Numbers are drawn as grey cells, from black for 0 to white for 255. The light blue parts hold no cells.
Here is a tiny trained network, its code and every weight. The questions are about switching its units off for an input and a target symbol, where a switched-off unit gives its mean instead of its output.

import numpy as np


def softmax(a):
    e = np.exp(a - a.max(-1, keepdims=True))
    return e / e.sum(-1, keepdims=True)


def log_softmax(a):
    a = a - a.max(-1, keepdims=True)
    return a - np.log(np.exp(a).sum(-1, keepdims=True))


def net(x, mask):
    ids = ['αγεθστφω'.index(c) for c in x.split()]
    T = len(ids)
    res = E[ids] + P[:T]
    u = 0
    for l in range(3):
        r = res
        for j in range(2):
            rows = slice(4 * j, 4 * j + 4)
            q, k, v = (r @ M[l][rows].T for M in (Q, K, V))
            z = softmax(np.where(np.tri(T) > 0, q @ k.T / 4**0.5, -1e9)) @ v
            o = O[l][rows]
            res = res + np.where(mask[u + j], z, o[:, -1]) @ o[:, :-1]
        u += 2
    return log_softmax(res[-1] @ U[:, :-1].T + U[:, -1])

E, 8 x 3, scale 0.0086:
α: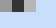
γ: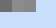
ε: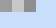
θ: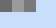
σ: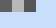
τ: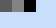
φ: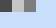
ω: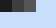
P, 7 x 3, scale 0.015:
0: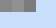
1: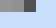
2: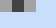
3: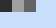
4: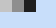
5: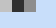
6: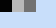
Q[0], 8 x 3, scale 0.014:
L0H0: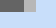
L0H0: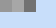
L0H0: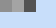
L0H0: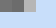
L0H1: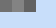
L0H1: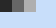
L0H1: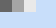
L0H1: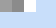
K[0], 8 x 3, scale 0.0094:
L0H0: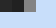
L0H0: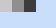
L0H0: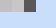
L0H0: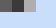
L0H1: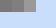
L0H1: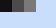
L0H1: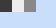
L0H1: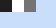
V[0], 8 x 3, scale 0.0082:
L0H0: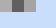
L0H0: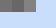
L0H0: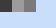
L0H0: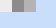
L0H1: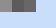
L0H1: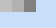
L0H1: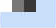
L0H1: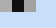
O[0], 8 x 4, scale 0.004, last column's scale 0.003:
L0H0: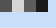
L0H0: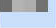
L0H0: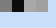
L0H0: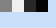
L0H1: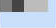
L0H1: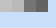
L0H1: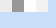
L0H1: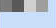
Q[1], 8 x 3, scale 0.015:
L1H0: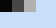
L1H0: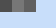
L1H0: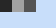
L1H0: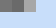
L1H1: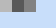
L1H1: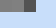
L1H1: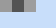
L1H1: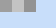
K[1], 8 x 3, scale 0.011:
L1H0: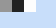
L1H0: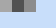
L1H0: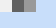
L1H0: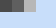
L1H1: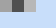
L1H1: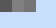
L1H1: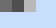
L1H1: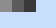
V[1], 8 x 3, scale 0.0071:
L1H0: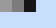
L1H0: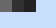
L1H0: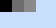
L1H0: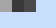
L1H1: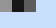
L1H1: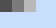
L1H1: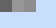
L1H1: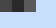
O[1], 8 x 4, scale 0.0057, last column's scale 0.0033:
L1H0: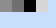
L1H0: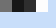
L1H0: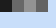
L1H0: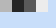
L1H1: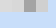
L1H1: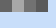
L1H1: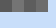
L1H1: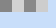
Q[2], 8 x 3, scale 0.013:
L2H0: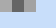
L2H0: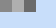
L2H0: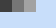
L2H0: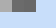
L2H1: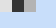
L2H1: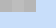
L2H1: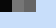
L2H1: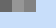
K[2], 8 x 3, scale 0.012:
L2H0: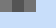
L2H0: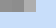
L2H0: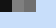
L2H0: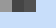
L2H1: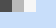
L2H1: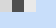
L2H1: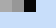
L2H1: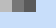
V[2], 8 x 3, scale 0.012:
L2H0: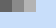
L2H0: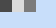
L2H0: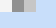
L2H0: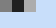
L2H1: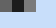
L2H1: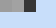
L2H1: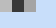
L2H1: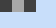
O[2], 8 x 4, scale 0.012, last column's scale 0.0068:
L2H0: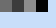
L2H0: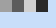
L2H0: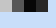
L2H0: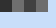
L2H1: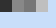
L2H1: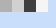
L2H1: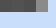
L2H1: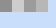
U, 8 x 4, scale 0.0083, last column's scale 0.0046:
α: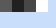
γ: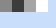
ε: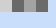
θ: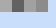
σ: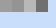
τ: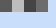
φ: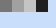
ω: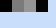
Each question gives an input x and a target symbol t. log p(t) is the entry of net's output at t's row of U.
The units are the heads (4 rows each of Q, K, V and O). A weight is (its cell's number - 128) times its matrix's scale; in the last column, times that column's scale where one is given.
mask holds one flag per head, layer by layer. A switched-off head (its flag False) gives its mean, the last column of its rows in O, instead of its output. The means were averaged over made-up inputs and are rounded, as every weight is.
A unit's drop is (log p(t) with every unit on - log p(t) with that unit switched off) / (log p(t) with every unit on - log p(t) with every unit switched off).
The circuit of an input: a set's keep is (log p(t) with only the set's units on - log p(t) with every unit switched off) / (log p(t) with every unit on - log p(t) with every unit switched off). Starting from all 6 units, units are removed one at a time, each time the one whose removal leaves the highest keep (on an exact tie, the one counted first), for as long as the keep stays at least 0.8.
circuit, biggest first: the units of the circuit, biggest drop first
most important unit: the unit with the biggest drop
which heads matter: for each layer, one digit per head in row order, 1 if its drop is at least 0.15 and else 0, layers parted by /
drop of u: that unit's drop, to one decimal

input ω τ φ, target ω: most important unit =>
L1H0
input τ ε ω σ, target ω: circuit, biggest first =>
L2H0; L1H0; L0H1
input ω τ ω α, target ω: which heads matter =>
11 / 10 / 10
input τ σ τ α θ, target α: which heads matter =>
00 / 00 / 11
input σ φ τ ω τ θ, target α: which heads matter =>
01 / 01 / 01
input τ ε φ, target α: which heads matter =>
00 / 01 / 11
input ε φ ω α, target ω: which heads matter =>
01 / 11 / 10
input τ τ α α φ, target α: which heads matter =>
00 / 00 / 11
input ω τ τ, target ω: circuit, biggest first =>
L1H0; L2H1; L0H1
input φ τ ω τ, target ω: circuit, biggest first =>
L2H0; L0H1; L1H0
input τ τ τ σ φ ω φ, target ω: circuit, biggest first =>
L2H0; L1H0; L1H1
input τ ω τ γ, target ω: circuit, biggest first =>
L2H0; L2H1
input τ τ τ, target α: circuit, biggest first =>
L2H1; L0H1; L1H1
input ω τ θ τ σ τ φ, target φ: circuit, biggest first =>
L2H0
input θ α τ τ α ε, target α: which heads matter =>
01 / 00 / 11
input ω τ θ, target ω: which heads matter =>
01 / 10 / 11
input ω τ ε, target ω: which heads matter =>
01 / 10 / 01
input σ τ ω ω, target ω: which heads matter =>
00 / 00 / 10
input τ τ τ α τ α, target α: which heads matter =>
01 / 00 / 01
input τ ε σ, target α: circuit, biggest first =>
L2H1
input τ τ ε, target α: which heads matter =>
00 / 00 / 01
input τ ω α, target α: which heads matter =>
00 / 00 / 01
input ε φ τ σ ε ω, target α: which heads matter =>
01 / 11 / 11
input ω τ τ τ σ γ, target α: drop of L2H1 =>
0.8
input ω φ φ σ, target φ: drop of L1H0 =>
0.2
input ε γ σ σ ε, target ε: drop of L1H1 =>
-0.1
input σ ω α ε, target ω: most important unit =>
L2H1
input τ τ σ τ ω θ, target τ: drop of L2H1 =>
-0.2
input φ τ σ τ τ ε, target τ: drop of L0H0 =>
0.2
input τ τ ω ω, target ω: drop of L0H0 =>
0.0
